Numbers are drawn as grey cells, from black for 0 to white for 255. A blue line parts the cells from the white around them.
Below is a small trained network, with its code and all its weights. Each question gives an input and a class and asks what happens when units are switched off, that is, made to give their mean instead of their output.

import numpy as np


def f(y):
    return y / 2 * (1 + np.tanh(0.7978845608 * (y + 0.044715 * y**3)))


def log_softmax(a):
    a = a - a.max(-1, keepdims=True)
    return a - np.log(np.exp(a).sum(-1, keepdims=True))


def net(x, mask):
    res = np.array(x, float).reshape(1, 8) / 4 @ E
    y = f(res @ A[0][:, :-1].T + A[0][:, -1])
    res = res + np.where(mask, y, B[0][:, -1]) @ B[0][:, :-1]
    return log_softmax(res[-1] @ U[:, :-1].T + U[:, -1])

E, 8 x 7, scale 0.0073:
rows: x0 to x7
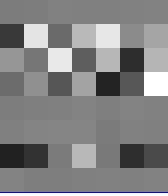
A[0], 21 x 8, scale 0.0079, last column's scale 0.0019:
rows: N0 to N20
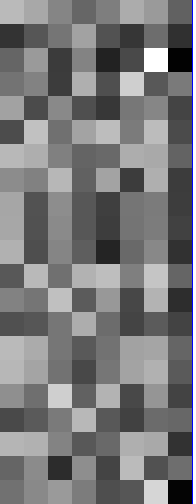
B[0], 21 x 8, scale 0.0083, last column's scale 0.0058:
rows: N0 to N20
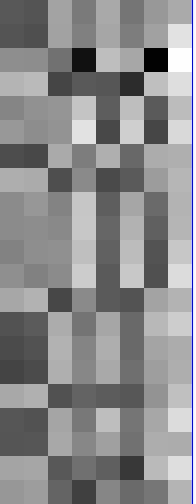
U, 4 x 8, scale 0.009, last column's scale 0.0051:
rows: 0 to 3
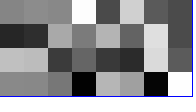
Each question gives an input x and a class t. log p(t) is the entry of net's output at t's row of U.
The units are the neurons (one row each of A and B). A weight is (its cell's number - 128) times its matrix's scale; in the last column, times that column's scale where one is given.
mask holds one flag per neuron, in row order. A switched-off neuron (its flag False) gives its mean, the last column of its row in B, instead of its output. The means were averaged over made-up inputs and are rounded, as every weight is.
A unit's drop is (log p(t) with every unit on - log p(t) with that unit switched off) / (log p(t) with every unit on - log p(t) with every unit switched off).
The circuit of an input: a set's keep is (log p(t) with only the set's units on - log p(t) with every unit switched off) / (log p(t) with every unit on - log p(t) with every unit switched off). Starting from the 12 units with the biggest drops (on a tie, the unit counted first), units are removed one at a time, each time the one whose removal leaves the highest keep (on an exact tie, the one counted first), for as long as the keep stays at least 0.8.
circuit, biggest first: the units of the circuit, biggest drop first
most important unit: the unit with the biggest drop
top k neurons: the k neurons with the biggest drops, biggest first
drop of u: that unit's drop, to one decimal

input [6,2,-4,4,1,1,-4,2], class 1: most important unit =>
N6
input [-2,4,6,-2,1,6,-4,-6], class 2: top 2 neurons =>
(N16; N7)
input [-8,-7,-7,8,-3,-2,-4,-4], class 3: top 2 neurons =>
(N2; N5)
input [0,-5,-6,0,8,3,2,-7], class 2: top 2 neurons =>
(N3; N19)
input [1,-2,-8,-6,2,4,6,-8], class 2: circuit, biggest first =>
(N3; N19)
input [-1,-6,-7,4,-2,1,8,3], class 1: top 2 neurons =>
(N17; N1)
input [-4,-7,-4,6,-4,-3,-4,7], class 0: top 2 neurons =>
(N10; N4)
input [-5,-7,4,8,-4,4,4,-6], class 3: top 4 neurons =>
(N2; N20; N5; N11)
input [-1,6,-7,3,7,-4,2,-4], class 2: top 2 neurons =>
(N3; N19)
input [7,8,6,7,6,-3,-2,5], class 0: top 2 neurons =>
(N5; N11)
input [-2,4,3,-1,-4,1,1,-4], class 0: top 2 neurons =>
(N2; N3)
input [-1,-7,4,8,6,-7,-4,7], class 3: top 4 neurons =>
(N2; N20; N5; N11)
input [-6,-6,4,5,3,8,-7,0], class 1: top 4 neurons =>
(N6; N15; N14; N18)
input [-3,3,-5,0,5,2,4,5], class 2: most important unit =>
N3
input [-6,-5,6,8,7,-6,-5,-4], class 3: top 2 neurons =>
(N2; N20)
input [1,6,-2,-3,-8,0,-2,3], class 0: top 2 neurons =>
(N2; N5)
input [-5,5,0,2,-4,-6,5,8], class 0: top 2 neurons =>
(N5; N11)
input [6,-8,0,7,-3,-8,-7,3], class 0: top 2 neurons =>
(N10; N4)
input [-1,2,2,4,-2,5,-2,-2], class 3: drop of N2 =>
0.3
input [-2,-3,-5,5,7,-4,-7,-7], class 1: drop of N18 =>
0.1
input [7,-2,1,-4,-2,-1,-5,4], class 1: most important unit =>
N2
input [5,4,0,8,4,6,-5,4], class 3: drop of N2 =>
0.9
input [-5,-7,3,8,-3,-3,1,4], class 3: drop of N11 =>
0.2
